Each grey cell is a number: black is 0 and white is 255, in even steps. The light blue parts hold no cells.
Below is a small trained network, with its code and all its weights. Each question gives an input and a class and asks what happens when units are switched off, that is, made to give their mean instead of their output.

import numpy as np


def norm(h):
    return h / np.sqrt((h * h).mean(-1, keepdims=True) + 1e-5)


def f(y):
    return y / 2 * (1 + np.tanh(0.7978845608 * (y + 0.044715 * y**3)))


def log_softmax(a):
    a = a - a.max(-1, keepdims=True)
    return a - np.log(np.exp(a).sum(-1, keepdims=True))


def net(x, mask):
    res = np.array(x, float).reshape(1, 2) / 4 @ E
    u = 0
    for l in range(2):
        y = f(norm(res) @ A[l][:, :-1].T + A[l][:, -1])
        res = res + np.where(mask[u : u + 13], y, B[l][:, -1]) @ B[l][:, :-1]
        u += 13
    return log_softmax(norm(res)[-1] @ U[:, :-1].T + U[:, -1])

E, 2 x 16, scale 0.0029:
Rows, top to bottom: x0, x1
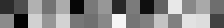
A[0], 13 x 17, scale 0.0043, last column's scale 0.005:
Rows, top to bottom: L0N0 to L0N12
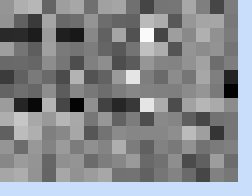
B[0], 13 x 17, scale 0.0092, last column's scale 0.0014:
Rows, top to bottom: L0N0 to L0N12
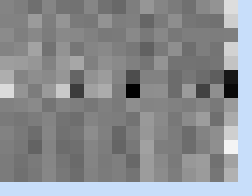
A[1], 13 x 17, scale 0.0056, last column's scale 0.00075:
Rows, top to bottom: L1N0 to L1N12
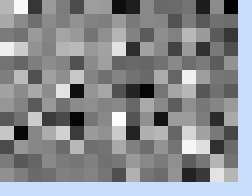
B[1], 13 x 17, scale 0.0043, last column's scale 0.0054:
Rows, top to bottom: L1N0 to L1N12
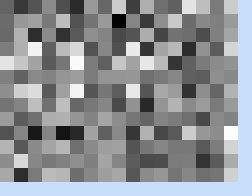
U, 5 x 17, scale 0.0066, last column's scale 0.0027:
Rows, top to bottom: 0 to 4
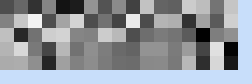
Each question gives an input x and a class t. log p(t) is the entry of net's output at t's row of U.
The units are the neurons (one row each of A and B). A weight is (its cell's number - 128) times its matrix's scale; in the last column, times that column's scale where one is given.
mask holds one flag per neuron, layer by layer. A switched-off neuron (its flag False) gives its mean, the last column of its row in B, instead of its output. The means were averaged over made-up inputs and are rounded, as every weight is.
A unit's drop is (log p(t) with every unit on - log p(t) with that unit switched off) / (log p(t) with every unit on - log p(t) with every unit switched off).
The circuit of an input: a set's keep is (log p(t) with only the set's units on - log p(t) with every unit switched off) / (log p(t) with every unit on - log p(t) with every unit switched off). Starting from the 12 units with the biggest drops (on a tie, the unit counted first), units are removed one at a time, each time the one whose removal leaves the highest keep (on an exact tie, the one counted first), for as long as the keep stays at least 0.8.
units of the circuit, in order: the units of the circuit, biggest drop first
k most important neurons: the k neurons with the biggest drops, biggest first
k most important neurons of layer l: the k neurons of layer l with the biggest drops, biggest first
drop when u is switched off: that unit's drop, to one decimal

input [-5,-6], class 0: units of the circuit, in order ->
[L1N0]
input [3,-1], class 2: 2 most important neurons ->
[L0N3, L0N1]
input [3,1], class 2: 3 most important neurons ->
[L0N3, L1N9, L0N1]
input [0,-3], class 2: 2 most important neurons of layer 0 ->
[L0N10, L0N0]
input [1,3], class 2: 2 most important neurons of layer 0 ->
[L0N11, L0N12]
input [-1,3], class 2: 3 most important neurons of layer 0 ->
[L0N11, L0N12, L0N8]
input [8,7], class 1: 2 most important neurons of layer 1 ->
[L1N6, L1N0]
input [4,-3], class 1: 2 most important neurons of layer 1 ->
[L1N9, L1N0]
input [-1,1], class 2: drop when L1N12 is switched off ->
0.1
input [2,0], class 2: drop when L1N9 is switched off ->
0.2
